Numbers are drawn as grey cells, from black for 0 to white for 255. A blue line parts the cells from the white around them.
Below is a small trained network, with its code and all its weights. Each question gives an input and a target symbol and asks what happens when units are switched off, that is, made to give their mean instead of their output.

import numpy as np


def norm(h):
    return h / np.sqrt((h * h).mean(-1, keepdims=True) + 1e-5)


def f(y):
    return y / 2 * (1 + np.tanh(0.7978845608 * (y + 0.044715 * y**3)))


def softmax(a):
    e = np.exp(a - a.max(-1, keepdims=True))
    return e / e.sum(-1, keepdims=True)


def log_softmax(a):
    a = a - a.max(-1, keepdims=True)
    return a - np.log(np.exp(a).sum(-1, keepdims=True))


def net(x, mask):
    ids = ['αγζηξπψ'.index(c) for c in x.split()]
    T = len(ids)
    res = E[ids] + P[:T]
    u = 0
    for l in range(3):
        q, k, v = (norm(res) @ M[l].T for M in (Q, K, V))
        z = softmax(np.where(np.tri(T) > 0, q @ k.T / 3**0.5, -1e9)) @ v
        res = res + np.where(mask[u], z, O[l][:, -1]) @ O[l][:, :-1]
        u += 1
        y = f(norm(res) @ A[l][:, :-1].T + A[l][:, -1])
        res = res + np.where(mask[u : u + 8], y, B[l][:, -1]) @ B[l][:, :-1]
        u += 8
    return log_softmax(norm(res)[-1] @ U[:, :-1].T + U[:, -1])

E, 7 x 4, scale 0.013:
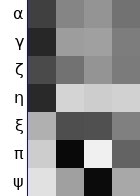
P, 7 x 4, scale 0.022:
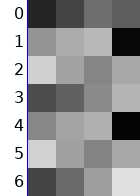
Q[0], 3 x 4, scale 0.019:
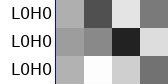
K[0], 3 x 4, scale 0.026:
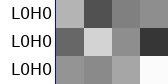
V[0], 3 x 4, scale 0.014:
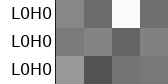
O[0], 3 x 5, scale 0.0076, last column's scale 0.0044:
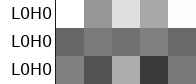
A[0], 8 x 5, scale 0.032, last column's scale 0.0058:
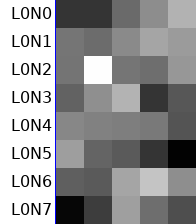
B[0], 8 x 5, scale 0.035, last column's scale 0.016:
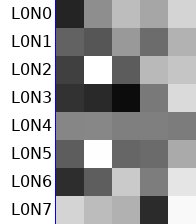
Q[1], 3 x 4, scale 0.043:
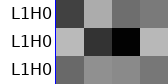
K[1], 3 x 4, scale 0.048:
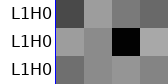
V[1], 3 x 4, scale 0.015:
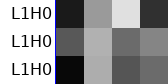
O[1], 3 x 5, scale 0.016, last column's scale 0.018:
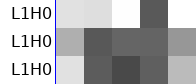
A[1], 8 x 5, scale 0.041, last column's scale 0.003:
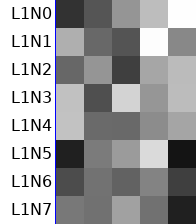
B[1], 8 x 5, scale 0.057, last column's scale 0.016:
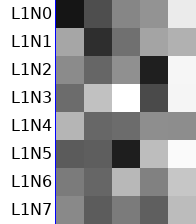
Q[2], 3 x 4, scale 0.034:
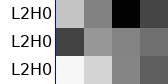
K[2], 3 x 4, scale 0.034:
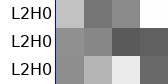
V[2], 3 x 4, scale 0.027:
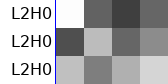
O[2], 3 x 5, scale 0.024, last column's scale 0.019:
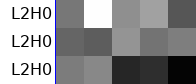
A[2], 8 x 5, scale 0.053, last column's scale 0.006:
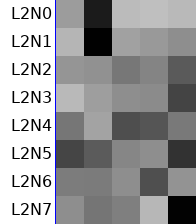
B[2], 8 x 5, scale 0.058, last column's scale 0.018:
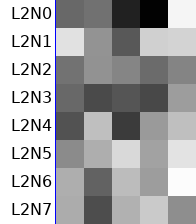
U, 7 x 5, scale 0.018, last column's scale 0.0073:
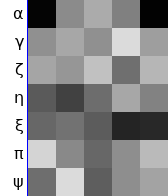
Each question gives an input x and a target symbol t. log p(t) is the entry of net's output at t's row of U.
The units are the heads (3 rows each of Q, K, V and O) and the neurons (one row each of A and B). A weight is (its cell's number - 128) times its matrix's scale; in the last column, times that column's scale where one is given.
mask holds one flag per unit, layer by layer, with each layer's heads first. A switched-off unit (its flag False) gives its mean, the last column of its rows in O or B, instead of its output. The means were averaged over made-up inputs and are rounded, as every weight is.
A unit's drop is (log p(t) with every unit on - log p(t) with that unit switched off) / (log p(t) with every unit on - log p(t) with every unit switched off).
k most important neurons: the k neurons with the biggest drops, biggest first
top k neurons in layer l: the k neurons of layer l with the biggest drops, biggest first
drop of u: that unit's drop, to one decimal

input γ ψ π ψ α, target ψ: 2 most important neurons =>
[L0N7 L1N0]
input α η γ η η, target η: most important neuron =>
[L0N3]
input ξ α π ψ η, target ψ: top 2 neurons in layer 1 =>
[L1N0 L1N3]
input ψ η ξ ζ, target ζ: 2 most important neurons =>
[L0N7 L1N0]
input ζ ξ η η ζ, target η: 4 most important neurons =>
[L0N3 L0N7 L0N2 L1N3]
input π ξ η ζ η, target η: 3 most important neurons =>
[L0N3 L0N2 L0N7]
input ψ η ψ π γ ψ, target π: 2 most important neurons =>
[L0N0 L0N6]
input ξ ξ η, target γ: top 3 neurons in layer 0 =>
[L0N7 L0N2 L0N0]
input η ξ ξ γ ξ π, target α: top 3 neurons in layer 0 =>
[L0N3 L0N7 L0N5]
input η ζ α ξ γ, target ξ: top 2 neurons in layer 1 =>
[L1N0 L1N2]
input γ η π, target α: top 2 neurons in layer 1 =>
[L1N3 L1N5]
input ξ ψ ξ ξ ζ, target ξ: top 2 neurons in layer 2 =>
[L2N1 L2N4]
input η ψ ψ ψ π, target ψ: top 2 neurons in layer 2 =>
[L2N4 L2N0]
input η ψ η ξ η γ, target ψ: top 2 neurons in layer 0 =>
[L0N2 L0N6]
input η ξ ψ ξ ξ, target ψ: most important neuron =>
[L0N6]
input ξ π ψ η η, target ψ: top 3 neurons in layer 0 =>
[L0N6 L0N0 L0N5]
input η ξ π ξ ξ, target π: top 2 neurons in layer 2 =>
[L2N1 L2N0]
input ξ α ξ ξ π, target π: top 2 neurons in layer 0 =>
[L0N2 L0N3]
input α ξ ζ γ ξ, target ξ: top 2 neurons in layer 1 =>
[L1N0 L1N2]
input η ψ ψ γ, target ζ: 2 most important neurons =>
[L0N7 L1N0]
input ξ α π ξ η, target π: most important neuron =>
[L1N3]
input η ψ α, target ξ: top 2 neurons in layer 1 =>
[L1N5 L1N3]
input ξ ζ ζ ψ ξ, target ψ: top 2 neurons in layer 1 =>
[L1N0 L1N3]
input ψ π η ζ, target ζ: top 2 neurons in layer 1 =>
[L1N0 L1N5]
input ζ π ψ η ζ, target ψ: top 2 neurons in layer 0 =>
[L0N7 L0N5]
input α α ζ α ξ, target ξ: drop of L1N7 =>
0.0
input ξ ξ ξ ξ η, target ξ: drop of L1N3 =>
0.1
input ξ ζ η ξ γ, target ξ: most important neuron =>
[L0N3]
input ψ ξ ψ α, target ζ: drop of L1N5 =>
0.1
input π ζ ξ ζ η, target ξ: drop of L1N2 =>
1.1
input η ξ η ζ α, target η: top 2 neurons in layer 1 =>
[L1N3 L1N6]
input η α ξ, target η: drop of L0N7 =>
1.7
